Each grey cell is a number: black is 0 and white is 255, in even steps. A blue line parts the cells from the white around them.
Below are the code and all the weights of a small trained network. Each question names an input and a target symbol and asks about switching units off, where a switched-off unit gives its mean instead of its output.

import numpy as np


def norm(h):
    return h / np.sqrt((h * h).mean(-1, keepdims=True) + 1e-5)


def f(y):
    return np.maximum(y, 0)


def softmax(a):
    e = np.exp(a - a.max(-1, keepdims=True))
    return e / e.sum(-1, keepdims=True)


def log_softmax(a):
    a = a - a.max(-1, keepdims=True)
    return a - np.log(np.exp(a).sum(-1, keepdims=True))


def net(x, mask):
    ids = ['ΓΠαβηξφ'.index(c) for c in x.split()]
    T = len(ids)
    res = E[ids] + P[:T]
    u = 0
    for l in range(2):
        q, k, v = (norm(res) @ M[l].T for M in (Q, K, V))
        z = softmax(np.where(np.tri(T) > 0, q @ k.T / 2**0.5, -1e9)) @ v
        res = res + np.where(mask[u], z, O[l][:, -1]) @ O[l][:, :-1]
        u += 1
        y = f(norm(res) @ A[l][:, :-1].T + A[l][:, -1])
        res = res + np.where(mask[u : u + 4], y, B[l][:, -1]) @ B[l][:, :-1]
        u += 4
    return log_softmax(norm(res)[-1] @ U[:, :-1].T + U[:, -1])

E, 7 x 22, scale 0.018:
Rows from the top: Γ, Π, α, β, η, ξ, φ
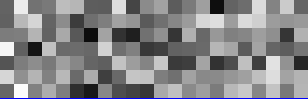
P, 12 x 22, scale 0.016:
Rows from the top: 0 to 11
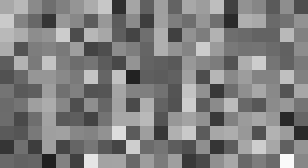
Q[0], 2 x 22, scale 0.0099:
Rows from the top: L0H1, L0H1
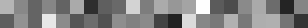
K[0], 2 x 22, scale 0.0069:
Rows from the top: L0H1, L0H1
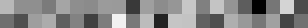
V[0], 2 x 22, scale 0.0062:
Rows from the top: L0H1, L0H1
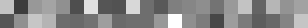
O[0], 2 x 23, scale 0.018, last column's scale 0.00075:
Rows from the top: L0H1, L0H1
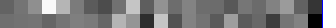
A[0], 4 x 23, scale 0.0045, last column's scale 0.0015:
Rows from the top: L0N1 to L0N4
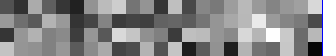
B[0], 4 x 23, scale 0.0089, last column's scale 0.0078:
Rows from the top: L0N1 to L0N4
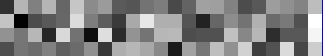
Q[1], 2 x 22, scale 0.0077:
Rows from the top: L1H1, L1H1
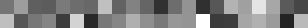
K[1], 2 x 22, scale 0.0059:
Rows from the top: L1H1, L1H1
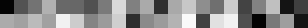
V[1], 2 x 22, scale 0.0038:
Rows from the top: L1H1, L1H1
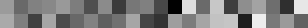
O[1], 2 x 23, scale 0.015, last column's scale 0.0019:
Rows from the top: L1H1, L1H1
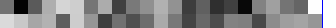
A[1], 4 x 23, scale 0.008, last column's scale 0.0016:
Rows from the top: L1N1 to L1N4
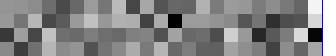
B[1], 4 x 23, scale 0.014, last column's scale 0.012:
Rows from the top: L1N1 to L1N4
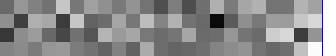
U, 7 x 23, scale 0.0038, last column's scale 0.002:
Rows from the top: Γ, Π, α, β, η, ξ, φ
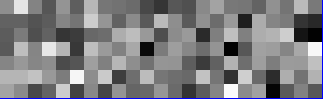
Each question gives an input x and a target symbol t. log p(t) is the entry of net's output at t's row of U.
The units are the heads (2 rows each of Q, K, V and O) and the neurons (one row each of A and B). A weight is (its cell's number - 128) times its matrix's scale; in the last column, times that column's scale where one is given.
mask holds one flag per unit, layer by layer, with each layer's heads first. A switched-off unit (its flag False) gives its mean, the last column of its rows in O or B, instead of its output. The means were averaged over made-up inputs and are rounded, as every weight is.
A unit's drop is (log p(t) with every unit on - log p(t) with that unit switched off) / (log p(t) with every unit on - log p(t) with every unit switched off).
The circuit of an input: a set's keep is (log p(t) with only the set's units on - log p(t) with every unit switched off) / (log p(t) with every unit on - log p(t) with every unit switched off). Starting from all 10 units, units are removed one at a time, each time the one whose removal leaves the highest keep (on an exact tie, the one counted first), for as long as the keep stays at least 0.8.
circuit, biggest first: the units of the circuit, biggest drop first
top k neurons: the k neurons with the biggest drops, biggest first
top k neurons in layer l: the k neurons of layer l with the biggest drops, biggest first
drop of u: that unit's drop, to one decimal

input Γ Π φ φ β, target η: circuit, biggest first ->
(L0H1, L1N2)
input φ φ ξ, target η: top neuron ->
(L1N2)
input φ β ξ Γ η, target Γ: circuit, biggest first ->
(L0H1, L1N1, L0N2)
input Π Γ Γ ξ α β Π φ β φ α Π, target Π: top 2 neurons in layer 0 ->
(L0N1, L0N3)
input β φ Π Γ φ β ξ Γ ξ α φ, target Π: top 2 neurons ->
(L1N4, L1N2)
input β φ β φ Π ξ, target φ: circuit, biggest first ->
(L0N3, L1N2)
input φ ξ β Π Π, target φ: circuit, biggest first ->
(L1N2, L0N3)
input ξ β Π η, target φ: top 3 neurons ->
(L1N2, L0N3, L1N4)
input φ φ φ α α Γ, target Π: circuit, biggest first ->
(L1H1, L1N2)
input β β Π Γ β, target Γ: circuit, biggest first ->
(L0H1, L1N1, L0N3)
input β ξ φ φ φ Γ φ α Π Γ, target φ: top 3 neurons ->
(L1N2, L0N3, L1N4)
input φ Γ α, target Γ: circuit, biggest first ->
(L0H1, L0N3, L1N2)
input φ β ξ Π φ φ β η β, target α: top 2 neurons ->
(L0N2, L0N3)
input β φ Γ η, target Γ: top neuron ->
(L1N1)
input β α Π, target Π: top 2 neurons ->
(L1N4, L1N2)
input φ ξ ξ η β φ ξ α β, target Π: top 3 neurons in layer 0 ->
(L0N4, L0N1, L0N3)
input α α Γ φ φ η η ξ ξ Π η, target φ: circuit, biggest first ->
(L0N3, L1N2, L1N4)
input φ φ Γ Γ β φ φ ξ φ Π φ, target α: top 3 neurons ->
(L1N3, L1N1, L1N2)
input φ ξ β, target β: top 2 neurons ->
(L0N3, L1N2)
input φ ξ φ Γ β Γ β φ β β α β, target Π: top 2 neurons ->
(L0N1, L1N2)
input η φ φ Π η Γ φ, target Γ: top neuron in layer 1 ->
(L1N1)
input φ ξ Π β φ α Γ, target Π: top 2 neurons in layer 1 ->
(L1N4, L1N2)
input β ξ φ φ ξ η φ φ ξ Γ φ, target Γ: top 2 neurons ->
(L1N1, L1N2)
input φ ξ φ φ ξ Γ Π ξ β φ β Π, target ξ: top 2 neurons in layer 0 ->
(L0N1, L0N3)
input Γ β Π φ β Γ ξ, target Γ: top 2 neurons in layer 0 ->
(L0N2, L0N1)
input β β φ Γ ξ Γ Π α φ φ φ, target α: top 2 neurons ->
(L1N3, L0N3)
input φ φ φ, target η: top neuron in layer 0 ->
(L0N3)
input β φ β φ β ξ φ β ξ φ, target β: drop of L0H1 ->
1.2
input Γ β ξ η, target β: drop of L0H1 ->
0.9
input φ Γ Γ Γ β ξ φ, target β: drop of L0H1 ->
1.7
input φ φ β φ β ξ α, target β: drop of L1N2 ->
0.1
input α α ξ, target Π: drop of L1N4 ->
0.2
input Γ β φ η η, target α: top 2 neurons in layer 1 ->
(L1N4, L1N1)
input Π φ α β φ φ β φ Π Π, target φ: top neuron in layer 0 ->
(L0N3)
